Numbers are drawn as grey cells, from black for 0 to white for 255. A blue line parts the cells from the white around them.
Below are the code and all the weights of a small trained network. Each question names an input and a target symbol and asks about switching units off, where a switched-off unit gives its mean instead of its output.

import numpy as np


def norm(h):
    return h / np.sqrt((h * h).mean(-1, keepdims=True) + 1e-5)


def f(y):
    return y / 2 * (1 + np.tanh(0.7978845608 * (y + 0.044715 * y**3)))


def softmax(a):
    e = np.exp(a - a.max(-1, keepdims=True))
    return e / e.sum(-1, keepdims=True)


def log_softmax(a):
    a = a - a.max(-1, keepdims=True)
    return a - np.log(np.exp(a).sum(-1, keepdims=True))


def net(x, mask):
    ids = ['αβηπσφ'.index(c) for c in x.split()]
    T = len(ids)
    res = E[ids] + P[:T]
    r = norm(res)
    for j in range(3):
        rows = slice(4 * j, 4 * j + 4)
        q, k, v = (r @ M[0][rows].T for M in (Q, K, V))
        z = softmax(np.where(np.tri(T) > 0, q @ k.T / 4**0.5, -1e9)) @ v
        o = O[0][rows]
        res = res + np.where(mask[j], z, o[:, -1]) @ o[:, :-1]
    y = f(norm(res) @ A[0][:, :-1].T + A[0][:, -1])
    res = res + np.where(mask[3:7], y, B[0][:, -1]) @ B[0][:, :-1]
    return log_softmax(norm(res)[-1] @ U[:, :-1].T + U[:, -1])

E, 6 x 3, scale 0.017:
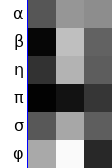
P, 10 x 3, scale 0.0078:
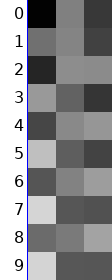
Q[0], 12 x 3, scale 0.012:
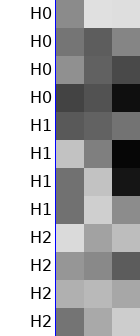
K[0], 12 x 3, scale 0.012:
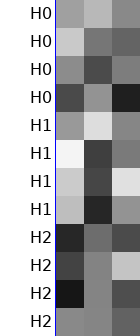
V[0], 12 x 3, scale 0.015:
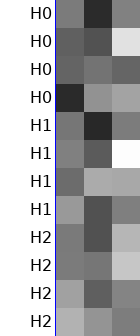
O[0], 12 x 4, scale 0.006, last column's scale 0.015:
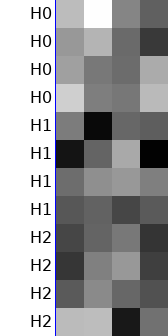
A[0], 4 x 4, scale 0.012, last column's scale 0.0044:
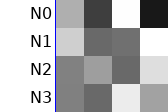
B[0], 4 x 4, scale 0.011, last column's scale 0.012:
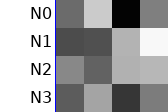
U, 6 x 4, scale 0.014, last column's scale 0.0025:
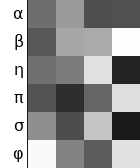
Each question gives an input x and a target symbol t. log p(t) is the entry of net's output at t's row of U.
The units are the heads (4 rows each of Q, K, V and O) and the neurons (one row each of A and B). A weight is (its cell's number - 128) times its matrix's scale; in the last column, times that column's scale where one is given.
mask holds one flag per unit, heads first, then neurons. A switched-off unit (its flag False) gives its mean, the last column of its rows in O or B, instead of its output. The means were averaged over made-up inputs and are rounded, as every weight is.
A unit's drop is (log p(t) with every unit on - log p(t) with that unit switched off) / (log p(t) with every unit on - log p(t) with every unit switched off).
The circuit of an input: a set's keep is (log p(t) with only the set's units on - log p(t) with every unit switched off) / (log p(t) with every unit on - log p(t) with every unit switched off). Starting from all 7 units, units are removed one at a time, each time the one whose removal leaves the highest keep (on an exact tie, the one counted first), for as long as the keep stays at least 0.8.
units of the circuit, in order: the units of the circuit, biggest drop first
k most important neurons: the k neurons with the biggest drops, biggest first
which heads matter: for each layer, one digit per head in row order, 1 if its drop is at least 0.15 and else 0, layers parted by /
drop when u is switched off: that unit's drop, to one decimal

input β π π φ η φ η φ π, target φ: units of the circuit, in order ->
(H2 H0)
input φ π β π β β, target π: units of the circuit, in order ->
(H1)
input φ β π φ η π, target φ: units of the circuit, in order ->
(H0 H2)
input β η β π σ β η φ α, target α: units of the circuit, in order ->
(H1 N0 N3)
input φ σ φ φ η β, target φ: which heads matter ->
011
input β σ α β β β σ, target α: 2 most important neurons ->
(N0 N3)
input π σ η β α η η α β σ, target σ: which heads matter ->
001
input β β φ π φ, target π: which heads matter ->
111
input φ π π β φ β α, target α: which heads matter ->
000
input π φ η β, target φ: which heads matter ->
000
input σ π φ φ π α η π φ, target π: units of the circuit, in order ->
(H1 H2 N1)
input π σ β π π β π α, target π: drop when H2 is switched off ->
0.3
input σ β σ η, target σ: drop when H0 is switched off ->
0.0
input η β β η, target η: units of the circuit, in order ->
(H2)
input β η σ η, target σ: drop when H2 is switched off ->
0.1
